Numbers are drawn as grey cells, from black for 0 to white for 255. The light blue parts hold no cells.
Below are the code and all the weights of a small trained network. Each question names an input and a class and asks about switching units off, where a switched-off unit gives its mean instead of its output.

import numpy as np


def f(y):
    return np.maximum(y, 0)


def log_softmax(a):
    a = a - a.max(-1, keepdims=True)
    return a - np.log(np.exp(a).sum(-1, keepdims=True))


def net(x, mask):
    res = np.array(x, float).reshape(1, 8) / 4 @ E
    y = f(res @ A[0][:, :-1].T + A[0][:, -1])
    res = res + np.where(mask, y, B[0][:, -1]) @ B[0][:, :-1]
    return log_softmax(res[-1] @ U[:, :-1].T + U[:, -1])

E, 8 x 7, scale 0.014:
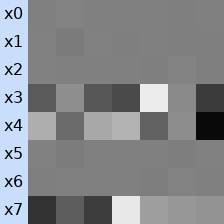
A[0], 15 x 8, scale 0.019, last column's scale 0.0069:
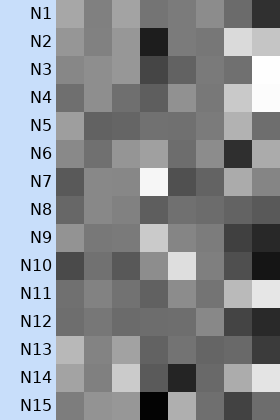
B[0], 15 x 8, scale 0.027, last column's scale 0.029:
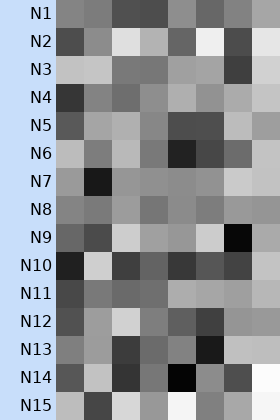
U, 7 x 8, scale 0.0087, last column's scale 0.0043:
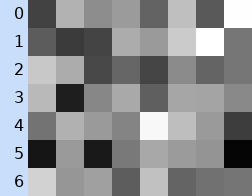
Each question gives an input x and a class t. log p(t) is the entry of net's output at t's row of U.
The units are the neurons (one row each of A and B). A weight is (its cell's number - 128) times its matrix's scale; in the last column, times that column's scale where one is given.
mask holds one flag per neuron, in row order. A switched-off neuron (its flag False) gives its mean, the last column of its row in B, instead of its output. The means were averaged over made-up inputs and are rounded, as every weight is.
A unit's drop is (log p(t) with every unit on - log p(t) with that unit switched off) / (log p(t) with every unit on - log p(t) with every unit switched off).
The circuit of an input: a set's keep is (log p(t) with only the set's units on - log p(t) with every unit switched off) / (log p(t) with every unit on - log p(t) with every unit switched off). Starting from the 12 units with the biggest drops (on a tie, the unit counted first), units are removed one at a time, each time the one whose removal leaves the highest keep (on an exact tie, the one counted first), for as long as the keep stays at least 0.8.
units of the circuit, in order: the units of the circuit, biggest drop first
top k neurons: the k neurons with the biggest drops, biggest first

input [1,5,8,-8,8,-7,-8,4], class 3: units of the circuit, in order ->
(N7)
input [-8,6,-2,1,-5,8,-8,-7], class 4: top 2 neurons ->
(N15, N10)
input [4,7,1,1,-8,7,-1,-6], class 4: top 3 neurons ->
(N15, N10, N4)
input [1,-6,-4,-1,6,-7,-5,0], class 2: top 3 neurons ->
(N15, N2, N6)
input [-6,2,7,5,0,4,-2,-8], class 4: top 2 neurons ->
(N2, N6)
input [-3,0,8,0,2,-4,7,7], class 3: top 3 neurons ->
(N7, N14, N2)
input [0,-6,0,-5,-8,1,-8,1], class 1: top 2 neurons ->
(N7, N4)
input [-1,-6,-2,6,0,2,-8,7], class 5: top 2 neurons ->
(N2, N10)
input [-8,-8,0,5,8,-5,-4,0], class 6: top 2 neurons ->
(N14, N2)
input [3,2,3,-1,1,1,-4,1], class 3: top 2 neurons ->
(N14, N10)
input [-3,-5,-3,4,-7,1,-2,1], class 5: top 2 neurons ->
(N10, N4)
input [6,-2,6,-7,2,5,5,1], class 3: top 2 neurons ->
(N7, N10)
